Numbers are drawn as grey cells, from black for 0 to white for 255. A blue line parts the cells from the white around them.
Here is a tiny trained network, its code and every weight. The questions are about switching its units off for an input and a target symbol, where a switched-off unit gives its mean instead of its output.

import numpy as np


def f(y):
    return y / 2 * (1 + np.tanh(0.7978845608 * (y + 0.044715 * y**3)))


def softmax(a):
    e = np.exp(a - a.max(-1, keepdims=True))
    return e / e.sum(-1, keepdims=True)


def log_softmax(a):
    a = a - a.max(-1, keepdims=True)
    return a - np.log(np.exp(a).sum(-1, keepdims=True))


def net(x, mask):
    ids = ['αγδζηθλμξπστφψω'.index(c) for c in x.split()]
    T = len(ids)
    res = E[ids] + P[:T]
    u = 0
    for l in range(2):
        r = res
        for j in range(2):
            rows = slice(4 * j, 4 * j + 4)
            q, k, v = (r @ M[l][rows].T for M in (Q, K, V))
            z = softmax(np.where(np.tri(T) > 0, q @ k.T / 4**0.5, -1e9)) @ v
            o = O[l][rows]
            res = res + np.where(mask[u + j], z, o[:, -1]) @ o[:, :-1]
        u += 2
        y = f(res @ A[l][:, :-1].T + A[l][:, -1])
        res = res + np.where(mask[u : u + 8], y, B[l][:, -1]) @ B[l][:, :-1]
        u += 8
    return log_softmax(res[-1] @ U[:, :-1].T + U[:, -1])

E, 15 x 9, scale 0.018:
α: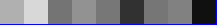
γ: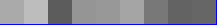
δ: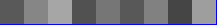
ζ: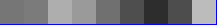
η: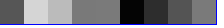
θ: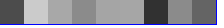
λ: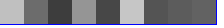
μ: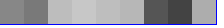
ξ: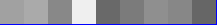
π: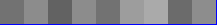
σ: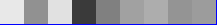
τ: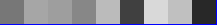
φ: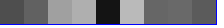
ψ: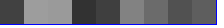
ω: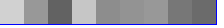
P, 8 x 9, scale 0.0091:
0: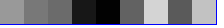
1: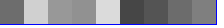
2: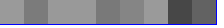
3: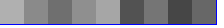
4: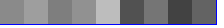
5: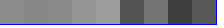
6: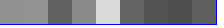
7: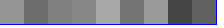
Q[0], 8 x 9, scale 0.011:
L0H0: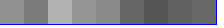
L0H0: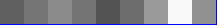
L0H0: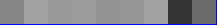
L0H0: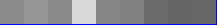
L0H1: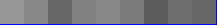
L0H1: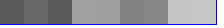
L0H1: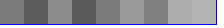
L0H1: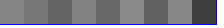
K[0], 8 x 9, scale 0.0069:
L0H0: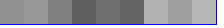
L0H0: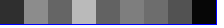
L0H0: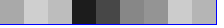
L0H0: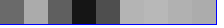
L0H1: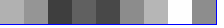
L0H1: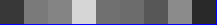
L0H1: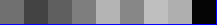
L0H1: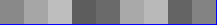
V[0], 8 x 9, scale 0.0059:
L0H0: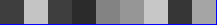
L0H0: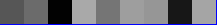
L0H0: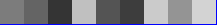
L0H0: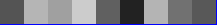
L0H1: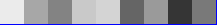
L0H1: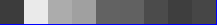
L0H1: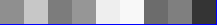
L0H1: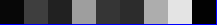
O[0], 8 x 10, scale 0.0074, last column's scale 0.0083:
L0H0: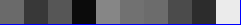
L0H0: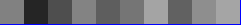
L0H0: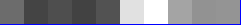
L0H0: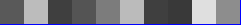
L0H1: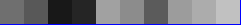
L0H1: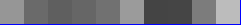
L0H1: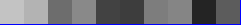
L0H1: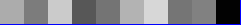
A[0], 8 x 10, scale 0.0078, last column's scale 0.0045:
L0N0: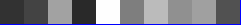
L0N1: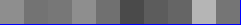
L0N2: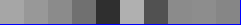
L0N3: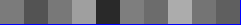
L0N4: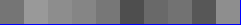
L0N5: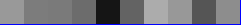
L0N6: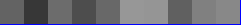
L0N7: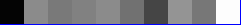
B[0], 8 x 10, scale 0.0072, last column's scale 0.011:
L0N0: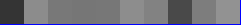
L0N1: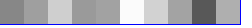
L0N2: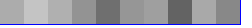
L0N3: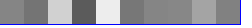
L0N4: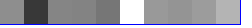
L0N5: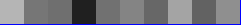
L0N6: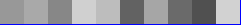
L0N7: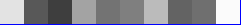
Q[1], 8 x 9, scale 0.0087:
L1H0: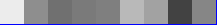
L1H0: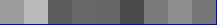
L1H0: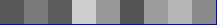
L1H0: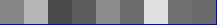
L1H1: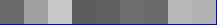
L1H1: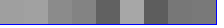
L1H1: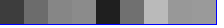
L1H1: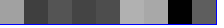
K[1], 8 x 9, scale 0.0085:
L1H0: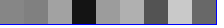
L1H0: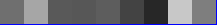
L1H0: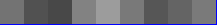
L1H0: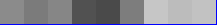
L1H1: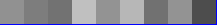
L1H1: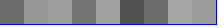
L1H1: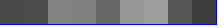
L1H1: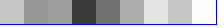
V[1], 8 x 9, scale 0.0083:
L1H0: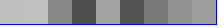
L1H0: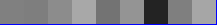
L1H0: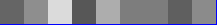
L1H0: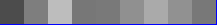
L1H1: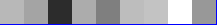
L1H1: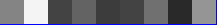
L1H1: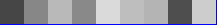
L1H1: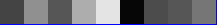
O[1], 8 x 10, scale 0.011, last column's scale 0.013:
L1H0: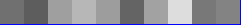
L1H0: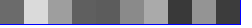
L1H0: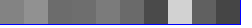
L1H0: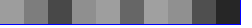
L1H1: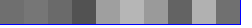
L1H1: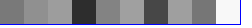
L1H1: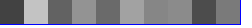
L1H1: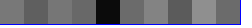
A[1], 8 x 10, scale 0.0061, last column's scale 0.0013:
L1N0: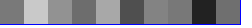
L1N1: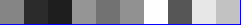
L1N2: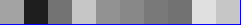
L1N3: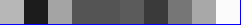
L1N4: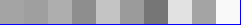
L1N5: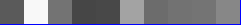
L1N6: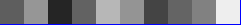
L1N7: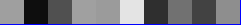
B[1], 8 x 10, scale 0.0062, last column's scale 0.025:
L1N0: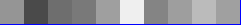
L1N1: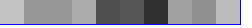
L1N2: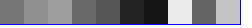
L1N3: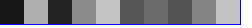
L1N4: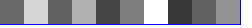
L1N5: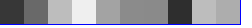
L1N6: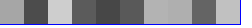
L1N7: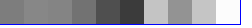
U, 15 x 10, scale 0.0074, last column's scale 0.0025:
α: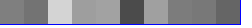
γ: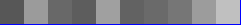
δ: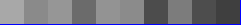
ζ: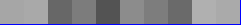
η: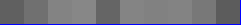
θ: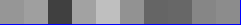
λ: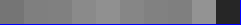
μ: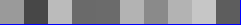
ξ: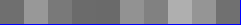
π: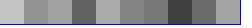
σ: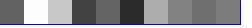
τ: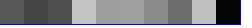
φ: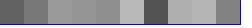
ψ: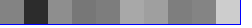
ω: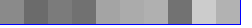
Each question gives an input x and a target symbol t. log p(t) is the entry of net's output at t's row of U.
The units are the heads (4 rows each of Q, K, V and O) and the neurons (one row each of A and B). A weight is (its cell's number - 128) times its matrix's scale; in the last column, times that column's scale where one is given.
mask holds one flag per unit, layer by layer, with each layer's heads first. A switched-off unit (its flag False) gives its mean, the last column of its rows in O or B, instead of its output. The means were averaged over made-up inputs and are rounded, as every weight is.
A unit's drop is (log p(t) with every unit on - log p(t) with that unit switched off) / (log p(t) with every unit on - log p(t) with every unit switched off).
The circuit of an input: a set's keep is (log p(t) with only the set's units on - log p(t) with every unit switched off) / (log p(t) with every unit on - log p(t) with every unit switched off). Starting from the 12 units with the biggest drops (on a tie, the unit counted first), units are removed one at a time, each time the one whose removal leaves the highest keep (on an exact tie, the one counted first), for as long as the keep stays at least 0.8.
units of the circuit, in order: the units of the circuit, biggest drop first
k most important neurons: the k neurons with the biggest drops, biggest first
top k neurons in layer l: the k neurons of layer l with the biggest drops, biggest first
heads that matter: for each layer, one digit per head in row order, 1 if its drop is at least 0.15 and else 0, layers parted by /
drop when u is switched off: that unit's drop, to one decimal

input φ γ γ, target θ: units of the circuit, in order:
(L1H1 L0H1)
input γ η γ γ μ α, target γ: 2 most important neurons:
(L1N3 L0N1)
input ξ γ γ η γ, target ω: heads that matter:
10 / 01
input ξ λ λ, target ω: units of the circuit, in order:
(L1H1 L0H0)
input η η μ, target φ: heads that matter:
11 / 11
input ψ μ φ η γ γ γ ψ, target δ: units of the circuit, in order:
(L0H1 L1H1 L1H0)
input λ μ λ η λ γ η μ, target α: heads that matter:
11 / 01
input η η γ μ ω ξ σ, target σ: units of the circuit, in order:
(L0H0 L1N4)
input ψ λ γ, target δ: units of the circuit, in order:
(L1H1 L0H0)
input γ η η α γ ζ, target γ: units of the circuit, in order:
(L1N3 L1H1 L0N4 L0H1)
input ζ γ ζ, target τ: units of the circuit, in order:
(L1H1 L0H1 L0N1)
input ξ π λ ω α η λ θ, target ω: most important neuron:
(L1N2)
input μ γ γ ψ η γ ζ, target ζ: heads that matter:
01 / 11
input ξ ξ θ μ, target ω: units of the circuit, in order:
(L0H0 L1H1)
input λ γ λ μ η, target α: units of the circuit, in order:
(L1H1 L0H0)
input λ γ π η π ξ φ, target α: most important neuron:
(L0N5)
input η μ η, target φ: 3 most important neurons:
(L1N5 L1N0 L0N1)
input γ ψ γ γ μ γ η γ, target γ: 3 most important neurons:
(L1N3 L0N1 L0N4)
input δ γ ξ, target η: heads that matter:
11 / 01
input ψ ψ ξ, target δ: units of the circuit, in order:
(L1H1 L0H0 L1H0)
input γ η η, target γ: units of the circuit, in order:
(L1N3 L1H1 L0H1 L0N6)
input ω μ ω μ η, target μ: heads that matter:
10 / 01
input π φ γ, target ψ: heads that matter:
11 / 10
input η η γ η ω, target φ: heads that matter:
11 / 11
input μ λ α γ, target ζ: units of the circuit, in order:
(L0H1 L1H1 L1H0)
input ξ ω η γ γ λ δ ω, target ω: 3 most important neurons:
(L1N2 L0N2 L0N7)
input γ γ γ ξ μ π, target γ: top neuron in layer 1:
(L1N3)
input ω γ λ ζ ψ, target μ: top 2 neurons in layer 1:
(L1N3 L1N1)
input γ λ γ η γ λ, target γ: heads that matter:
10 / 01
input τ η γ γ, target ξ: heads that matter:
11 / 11
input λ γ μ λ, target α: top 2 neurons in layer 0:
(L0N5 L0N3)
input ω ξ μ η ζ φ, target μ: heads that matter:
11 / 01
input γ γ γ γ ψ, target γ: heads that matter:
11 / 01
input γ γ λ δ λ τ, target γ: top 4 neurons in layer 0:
(L0N1 L0N6 L0N4 L0N5)
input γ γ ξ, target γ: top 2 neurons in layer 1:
(L1N3 L1N6)
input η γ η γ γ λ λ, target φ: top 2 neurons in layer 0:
(L0N2 L0N1)
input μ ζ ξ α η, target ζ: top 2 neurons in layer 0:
(L0N7 L0N4)
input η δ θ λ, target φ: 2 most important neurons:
(L1N5 L1N0)
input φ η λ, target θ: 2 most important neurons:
(L1N0 L0N3)
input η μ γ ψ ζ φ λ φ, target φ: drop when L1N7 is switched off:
0.1
